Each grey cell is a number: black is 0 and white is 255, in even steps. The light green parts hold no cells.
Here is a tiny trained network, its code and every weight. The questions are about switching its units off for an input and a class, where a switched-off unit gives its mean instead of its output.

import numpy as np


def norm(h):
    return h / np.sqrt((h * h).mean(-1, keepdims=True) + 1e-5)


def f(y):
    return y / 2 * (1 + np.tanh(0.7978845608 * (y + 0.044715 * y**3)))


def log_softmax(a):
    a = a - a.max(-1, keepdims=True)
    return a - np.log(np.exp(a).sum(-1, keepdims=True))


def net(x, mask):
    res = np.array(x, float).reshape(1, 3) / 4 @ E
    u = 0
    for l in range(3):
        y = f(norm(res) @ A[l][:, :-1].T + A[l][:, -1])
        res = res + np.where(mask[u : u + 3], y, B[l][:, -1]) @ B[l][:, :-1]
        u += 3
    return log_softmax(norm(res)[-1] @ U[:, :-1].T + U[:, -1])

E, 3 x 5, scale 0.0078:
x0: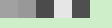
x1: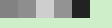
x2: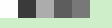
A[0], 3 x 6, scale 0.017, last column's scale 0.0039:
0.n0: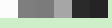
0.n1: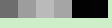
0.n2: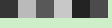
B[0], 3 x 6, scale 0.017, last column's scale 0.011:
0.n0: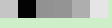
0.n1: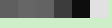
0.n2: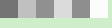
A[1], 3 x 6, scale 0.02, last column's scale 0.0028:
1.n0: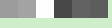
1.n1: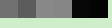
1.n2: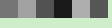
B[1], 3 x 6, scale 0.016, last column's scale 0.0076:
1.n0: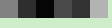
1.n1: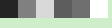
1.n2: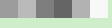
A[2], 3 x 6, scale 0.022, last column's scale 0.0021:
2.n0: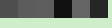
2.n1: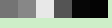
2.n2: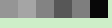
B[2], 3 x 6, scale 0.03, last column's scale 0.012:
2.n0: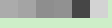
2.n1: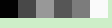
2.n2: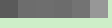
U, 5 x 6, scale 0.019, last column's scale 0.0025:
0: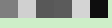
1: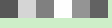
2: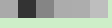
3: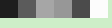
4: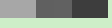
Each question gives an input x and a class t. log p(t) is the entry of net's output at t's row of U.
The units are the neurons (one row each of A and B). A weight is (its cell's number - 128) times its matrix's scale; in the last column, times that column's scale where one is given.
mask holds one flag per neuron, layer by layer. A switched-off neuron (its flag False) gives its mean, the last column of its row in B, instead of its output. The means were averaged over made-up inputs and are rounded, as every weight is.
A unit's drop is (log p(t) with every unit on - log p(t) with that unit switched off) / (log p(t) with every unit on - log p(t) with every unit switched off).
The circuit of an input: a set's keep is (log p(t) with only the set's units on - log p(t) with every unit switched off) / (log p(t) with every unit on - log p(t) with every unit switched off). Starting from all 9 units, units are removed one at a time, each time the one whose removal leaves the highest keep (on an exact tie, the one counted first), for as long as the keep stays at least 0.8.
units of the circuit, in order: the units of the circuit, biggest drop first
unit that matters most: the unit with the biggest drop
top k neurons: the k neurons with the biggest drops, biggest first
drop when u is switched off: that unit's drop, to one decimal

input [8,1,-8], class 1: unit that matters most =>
0.n2
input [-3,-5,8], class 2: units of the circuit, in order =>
0.n1; 2.n1
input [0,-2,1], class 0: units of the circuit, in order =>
0.n1; 0.n0; 0.n2; 1.n2
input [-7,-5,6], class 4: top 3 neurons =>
0.n0; 1.n0; 2.n0
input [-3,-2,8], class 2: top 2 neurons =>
0.n1; 2.n1
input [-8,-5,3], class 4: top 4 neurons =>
0.n2; 0.n0; 1.n0; 2.n0
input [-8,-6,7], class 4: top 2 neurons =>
0.n0; 1.n0
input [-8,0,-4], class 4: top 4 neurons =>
0.n2; 0.n1; 1.n0; 2.n0
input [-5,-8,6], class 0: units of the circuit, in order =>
0.n0; 1.n2
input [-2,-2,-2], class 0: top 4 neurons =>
0.n1; 0.n0; 0.n2; 1.n2
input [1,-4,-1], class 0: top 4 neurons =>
0.n1; 0.n0; 0.n2; 2.n1
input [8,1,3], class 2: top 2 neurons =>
0.n0; 2.n1
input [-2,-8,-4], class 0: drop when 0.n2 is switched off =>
0.3
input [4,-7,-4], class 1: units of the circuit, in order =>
2.n1
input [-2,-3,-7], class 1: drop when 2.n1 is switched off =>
0.3
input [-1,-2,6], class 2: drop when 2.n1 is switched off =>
0.1
